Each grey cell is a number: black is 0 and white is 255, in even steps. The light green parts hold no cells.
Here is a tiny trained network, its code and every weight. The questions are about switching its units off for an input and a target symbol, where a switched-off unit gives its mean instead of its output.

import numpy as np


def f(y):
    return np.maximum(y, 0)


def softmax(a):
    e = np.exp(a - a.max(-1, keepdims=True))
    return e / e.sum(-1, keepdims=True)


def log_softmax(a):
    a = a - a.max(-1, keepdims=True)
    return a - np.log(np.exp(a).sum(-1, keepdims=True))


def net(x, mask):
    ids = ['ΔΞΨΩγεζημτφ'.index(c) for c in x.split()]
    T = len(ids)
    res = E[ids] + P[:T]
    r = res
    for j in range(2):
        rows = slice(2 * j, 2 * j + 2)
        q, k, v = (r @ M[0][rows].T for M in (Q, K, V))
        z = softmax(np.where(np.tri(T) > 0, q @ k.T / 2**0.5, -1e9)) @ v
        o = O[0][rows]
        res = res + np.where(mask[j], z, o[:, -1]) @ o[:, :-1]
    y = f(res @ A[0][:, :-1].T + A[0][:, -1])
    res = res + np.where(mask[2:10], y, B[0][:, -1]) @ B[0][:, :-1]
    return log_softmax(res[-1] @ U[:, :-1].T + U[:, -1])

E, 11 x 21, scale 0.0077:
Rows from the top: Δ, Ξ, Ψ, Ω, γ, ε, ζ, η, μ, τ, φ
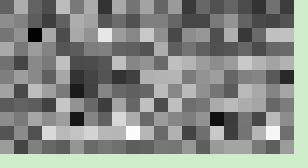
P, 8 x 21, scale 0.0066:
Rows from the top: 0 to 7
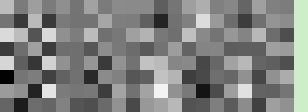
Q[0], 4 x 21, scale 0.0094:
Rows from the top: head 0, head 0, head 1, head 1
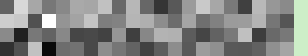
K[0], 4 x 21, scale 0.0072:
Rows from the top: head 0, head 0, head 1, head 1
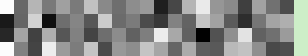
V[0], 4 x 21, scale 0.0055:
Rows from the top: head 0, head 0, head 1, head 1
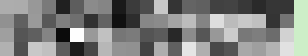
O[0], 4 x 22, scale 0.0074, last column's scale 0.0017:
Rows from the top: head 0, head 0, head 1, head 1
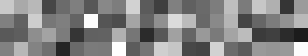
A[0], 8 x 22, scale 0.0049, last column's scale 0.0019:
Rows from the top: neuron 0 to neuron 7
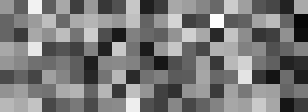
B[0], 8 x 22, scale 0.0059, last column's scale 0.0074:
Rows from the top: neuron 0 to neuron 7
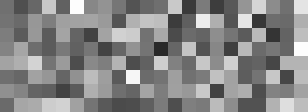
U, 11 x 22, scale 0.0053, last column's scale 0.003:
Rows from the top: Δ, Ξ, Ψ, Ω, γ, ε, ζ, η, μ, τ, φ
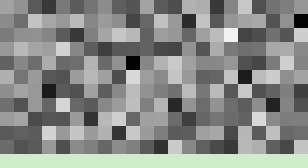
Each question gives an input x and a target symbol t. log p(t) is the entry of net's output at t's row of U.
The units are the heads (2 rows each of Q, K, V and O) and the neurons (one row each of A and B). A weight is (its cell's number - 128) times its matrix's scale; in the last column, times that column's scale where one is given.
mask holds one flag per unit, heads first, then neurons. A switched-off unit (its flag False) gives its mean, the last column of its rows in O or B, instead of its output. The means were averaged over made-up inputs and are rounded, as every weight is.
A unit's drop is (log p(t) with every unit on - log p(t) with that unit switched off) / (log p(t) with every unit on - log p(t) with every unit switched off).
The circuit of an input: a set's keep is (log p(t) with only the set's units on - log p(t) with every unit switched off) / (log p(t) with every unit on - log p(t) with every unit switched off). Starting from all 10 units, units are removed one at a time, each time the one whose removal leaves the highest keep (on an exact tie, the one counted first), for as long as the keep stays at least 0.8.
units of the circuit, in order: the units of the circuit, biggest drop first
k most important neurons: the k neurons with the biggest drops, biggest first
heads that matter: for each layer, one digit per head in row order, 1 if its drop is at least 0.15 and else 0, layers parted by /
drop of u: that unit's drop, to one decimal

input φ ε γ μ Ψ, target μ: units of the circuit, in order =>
[head 0; head 1]
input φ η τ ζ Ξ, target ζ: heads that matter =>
11
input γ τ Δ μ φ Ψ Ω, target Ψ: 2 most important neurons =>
[neuron 5; neuron 4]
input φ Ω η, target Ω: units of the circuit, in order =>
[head 0; neuron 7]
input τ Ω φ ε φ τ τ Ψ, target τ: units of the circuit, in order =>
[head 0; neuron 5]
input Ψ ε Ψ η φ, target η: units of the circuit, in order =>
[neuron 2; head 0; head 1]
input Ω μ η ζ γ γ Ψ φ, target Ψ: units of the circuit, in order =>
[head 0; head 1; neuron 5; neuron 4]
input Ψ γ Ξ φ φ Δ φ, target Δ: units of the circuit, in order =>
[head 1; neuron 6; head 0]
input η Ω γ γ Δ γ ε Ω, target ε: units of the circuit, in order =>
[head 1; head 0]
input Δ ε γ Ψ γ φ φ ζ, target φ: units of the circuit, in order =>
[head 1; head 0; neuron 0; neuron 3]
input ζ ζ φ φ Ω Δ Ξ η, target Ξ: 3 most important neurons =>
[neuron 0; neuron 4; neuron 3]
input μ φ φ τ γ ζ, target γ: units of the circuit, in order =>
[head 0]
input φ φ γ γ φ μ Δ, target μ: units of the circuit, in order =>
[head 1; head 0]
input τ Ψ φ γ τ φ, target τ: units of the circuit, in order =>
[head 0; neuron 5]
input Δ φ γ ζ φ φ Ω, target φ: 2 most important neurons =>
[neuron 0; neuron 3]
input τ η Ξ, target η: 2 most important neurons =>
[neuron 2; neuron 0]
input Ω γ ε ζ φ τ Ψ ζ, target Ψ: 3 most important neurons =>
[neuron 5; neuron 4; neuron 0]
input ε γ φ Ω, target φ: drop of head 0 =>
0.3
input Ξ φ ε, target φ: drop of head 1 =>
0.6
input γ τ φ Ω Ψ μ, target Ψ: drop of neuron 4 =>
0.3
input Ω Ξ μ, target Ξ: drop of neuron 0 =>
0.5
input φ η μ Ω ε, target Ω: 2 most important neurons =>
[neuron 7; neuron 3]
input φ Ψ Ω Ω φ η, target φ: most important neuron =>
[neuron 0]
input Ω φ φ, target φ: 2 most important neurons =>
[neuron 0; neuron 3]
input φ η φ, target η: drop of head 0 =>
0.8
